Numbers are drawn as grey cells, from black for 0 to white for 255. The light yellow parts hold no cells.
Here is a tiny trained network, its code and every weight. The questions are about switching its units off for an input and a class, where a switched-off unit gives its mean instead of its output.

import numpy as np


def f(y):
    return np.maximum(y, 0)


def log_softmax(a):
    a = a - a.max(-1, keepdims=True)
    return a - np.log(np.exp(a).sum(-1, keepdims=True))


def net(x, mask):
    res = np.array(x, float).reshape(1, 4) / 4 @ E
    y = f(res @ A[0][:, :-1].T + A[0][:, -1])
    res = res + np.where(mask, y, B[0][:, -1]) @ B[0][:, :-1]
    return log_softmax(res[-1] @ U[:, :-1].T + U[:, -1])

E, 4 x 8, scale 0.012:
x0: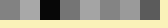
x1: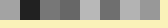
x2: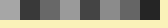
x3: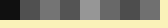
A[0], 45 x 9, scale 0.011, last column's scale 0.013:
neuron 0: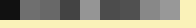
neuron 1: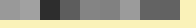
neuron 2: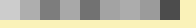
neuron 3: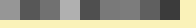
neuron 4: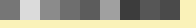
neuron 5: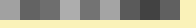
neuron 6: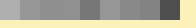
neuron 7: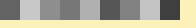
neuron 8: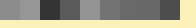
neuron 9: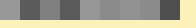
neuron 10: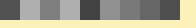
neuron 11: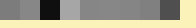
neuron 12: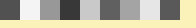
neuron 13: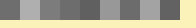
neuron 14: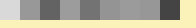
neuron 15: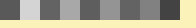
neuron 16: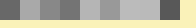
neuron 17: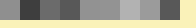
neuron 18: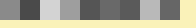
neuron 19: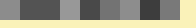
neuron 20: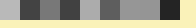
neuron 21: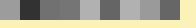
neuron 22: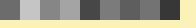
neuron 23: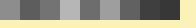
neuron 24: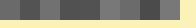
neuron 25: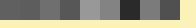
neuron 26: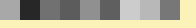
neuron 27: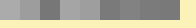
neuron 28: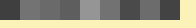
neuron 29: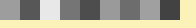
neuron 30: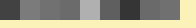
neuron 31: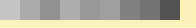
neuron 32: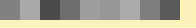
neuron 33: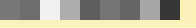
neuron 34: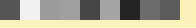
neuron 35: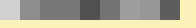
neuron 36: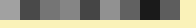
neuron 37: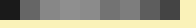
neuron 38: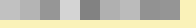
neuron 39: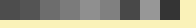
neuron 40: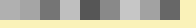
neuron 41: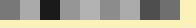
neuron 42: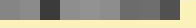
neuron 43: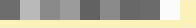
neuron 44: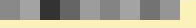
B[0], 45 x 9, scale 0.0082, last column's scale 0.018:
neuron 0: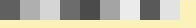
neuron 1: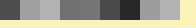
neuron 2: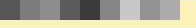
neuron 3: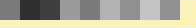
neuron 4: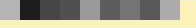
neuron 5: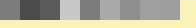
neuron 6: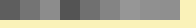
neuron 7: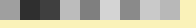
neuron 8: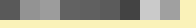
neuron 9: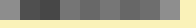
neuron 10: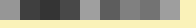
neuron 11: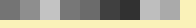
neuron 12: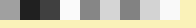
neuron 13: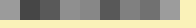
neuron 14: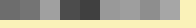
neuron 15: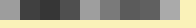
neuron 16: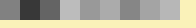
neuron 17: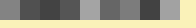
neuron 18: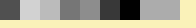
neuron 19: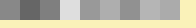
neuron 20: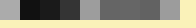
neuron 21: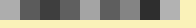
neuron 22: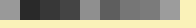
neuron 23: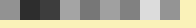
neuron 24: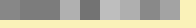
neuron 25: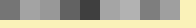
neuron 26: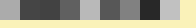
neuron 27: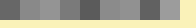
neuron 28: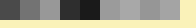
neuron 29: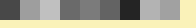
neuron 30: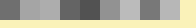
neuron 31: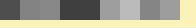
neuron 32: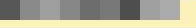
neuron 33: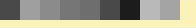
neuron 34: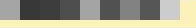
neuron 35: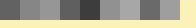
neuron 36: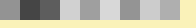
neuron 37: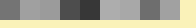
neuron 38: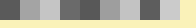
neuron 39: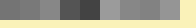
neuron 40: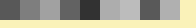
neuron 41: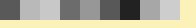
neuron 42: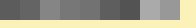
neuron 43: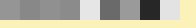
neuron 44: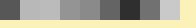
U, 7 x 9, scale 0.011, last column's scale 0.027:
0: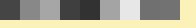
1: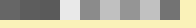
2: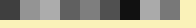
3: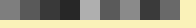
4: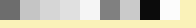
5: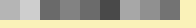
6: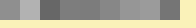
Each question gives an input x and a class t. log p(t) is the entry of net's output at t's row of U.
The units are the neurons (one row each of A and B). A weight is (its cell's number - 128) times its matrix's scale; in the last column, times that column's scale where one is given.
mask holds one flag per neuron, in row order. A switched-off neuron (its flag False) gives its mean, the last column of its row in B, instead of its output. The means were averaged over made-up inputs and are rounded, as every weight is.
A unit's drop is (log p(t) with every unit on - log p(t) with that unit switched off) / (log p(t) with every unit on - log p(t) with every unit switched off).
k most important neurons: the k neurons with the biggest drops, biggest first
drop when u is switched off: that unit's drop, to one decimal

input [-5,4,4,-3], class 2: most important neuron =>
neuron 12
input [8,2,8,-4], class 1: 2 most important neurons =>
neuron 36; neuron 19
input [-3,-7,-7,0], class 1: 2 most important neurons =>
neuron 12; neuron 7
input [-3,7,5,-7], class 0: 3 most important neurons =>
neuron 38; neuron 35; neuron 40
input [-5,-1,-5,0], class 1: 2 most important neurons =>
neuron 12; neuron 41
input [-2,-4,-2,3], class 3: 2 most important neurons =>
neuron 34; neuron 38
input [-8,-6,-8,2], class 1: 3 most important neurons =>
neuron 12; neuron 7; neuron 41
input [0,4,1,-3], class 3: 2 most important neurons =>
neuron 0; neuron 26
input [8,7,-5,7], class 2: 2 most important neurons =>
neuron 41; neuron 44
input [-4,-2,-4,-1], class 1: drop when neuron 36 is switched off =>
-0.1
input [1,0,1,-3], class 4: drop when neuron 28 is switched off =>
0.2
